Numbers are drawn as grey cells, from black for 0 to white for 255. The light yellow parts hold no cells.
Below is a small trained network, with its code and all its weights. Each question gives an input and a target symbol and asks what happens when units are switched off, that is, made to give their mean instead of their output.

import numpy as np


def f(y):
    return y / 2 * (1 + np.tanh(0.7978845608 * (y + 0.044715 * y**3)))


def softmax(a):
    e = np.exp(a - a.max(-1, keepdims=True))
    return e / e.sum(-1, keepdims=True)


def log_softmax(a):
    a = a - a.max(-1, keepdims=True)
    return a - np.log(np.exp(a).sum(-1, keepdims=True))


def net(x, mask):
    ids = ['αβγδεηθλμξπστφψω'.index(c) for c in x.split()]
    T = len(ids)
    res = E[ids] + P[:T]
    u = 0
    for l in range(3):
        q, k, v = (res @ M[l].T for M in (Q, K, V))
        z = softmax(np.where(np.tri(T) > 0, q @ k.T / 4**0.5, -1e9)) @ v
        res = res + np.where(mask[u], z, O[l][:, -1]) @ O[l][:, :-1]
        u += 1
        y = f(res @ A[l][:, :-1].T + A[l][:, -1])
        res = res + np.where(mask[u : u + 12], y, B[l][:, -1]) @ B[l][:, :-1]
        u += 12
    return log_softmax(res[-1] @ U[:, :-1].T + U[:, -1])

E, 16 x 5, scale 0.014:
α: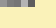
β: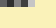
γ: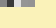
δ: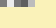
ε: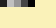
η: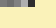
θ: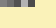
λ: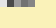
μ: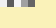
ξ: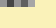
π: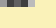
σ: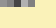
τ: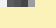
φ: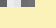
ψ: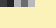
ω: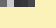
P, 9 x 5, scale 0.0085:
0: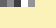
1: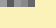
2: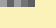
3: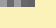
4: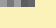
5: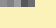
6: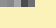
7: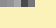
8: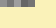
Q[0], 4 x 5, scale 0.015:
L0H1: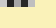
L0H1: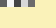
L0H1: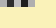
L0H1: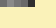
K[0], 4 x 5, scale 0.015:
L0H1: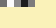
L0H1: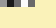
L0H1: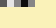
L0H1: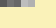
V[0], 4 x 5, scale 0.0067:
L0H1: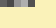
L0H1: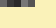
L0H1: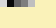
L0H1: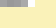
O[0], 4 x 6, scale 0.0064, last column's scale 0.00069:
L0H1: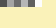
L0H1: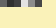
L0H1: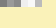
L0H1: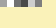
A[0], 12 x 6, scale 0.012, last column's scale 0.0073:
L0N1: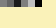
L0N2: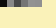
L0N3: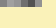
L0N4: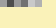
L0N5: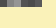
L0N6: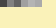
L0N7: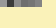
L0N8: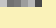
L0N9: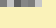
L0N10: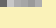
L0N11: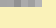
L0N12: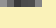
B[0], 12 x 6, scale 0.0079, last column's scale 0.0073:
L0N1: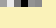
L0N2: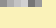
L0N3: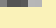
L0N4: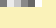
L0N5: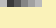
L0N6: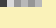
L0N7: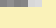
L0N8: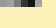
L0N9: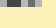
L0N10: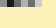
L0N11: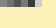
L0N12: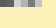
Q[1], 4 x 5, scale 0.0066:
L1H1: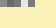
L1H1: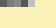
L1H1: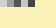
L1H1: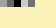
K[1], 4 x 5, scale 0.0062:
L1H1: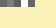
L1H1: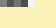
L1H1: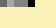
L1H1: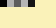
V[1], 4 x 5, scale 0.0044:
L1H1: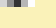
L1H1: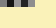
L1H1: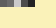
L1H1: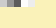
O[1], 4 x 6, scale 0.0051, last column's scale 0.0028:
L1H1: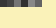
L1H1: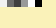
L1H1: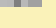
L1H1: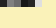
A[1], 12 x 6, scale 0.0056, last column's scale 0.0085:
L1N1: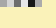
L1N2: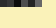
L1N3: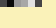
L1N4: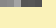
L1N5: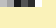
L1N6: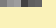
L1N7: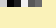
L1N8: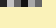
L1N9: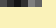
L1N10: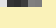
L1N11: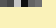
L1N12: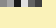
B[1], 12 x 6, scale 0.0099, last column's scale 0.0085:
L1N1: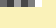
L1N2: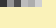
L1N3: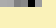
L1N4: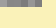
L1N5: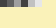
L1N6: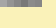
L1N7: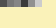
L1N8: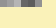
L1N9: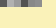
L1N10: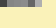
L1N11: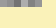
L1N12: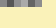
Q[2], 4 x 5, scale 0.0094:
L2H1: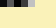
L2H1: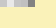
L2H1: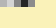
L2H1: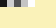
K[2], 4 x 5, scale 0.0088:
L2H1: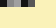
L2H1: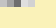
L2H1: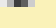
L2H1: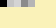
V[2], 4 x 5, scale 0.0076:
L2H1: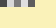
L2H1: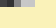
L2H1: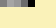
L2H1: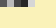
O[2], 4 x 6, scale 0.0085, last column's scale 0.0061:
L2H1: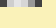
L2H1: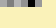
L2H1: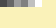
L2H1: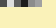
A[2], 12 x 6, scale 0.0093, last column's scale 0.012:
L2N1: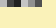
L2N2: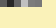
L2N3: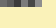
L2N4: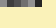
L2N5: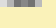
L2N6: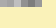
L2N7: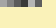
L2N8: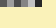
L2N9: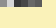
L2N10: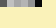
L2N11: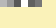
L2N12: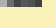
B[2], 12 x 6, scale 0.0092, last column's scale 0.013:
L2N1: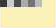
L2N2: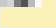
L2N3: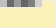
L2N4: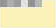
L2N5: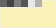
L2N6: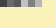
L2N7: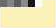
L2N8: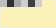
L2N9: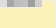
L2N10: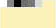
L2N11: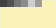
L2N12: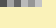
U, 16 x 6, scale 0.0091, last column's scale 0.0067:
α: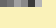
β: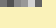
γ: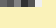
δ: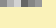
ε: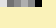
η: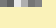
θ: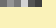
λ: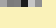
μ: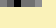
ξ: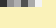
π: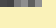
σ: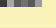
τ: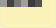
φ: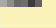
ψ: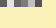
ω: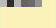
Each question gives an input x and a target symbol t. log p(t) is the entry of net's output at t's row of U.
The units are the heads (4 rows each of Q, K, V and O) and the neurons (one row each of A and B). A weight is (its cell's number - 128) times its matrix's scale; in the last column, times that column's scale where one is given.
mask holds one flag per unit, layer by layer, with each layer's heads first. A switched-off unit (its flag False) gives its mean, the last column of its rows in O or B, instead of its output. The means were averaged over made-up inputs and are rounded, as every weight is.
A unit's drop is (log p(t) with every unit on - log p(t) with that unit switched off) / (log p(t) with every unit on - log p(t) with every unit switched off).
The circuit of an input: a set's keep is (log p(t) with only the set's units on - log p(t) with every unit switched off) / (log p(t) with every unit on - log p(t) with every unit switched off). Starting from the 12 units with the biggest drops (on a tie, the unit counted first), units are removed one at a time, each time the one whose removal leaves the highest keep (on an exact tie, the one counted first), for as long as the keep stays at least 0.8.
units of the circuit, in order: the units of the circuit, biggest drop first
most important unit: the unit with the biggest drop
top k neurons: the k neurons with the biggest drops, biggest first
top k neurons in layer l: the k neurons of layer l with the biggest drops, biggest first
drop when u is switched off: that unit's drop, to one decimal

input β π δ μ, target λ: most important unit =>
L0H1
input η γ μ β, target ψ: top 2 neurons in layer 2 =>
L2N10; L2N7
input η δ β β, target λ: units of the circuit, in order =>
L0H1; L2H1
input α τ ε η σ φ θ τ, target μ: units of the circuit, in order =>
L2H1; L0H1; L2N7
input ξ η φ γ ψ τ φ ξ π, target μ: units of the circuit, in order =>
L0H1; L2H1; L2N7
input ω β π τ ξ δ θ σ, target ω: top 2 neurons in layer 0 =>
L0N12; L0N2
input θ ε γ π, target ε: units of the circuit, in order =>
L0H1; L2H1; L2N2; L1H1
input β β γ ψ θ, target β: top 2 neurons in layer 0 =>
L0N6; L0N1
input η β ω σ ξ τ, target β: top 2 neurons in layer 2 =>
L2N11; L2N7
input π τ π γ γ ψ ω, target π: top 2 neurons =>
L2N8; L0N1
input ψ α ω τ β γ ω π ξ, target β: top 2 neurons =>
L1N5; L1N1
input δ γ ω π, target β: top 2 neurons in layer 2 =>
L2N11; L2N7
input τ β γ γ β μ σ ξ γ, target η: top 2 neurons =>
L1N5; L0N4
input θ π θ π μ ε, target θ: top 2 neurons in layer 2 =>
L2N10; L2N6
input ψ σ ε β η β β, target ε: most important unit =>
L1N3
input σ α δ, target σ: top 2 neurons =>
L1N2; L0N6
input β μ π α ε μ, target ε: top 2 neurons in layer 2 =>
L2N2; L2N4
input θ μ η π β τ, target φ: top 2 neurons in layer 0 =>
L0N8; L0N6
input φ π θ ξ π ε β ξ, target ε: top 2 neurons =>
L0N12; L1N3
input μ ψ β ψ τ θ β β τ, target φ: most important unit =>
L2N7
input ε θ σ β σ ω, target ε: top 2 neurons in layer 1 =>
L1N7; L1N2
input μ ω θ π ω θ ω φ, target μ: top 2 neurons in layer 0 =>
L0N11; L0N8
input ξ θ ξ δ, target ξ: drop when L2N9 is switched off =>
0.1
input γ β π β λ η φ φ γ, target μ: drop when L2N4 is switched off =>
0.0
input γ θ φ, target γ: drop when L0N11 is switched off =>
0.1
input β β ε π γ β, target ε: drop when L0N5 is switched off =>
0.4
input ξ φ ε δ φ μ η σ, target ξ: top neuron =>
L0N6
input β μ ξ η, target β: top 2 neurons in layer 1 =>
L1N8; L1N2
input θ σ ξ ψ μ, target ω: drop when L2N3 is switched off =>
-0.1
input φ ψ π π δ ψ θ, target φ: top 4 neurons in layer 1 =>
L1N10; L1N7; L1N5; L1N9
